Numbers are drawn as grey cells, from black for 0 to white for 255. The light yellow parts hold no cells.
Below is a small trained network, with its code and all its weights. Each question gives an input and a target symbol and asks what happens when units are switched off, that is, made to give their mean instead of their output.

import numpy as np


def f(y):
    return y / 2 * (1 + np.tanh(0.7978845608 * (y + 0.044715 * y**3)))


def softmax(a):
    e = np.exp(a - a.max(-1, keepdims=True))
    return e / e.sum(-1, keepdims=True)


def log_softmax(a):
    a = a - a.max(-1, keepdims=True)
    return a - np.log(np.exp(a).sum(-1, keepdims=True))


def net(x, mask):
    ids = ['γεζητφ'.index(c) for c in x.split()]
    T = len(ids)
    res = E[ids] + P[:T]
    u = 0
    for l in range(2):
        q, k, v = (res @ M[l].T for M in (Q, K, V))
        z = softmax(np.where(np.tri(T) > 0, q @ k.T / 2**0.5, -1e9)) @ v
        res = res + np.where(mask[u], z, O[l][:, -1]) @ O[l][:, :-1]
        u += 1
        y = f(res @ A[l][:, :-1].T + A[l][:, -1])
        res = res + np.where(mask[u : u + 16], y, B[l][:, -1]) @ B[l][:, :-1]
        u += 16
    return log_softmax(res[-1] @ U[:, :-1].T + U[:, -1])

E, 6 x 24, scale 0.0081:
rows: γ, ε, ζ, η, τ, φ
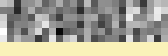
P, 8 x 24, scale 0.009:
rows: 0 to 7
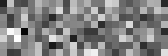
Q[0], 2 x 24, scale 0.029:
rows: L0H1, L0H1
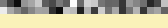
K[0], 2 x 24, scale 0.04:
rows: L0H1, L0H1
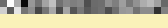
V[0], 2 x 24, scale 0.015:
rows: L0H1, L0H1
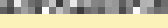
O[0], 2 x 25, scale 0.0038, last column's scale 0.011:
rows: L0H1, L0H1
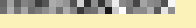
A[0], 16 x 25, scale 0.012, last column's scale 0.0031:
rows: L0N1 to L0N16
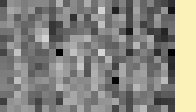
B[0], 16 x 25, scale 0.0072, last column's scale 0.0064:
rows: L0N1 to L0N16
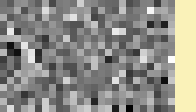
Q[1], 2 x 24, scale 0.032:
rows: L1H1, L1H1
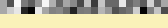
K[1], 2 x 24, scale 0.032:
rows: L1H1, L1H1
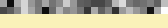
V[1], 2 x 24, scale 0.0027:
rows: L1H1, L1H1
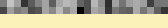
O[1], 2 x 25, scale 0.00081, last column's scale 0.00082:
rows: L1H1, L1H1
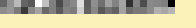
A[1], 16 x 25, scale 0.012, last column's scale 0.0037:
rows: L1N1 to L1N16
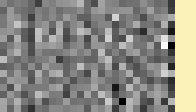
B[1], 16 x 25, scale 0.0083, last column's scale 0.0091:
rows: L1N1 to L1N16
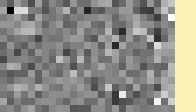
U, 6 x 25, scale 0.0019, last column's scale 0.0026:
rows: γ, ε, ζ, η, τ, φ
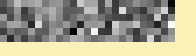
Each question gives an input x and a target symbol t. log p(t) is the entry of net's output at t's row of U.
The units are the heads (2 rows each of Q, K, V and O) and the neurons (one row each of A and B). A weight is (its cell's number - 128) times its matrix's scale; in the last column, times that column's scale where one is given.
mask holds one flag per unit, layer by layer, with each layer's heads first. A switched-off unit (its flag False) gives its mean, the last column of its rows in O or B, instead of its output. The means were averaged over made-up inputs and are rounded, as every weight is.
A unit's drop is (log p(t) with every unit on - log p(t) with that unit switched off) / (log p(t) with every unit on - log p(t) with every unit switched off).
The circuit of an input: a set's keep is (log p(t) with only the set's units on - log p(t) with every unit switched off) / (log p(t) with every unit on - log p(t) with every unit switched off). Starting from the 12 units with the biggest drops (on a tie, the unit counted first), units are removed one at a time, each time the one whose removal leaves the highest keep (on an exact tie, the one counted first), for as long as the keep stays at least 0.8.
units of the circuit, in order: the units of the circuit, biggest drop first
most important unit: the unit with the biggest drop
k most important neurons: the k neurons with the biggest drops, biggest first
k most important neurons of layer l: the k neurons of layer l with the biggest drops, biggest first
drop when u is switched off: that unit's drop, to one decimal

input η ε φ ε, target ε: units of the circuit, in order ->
(L0H1; L1N7; L0N12; L0N11)
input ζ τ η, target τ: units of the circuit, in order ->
(L0H1; L0N5; L0N9)
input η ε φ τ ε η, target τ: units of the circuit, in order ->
(L0H1; L0N10)
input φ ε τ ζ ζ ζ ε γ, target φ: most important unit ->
L1N6
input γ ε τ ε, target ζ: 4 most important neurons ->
(L1N15; L0N12; L0N9; L0N5)
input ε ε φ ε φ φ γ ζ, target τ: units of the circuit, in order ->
(L0H1; L0N10)
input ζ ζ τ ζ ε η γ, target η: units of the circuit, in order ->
(L0H1; L1N3; L0N9)
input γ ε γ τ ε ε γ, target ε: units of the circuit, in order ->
(L0H1; L1N14; L0N2)
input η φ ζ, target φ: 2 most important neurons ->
(L0N3; L0N15)
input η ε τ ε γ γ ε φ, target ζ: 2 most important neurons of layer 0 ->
(L0N12; L0N9)
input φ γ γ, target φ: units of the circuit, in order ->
(L0H1; L0N3; L0N15; L1N1)
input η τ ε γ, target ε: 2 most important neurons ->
(L1N7; L0N12)
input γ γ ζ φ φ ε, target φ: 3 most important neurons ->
(L1N6; L0N12; L0N9)
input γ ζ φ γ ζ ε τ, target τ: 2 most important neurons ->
(L0N8; L1N9)
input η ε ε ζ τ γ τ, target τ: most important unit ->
L0N5
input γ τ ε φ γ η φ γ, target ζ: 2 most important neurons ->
(L0N12; L1N15)
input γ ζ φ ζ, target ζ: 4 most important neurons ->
(L1N15; L0N12; L0N9; L0N5)
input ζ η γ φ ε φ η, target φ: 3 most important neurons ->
(L0N15; L0N3; L1N1)
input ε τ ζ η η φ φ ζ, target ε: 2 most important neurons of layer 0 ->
(L0N12; L0N11)
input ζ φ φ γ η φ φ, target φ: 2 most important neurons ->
(L0N15; L1N1)
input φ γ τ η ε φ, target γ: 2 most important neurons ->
(L0N9; L1N13)
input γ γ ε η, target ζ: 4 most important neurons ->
(L1N15; L0N12; L0N9; L0N5)
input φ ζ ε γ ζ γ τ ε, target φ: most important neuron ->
(L1N6)
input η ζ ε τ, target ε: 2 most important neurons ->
(L1N7; L0N12)
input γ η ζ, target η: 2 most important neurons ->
(L1N3; L0N9)
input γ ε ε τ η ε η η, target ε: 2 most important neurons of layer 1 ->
(L1N7; L1N11)
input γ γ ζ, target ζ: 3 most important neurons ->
(L1N15; L0N9; L0N4)
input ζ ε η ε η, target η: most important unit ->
L1N3
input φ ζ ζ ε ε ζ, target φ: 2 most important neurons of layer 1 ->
(L1N6; L1N11)
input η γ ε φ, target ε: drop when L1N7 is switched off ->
0.5
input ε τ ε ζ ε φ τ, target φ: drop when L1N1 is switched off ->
0.2
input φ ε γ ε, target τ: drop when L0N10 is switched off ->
0.1
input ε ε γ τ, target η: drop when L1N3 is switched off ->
0.1
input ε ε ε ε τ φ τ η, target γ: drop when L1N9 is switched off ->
0.0
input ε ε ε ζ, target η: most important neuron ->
(L0N12)
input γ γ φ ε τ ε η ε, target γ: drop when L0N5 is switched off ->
0.1
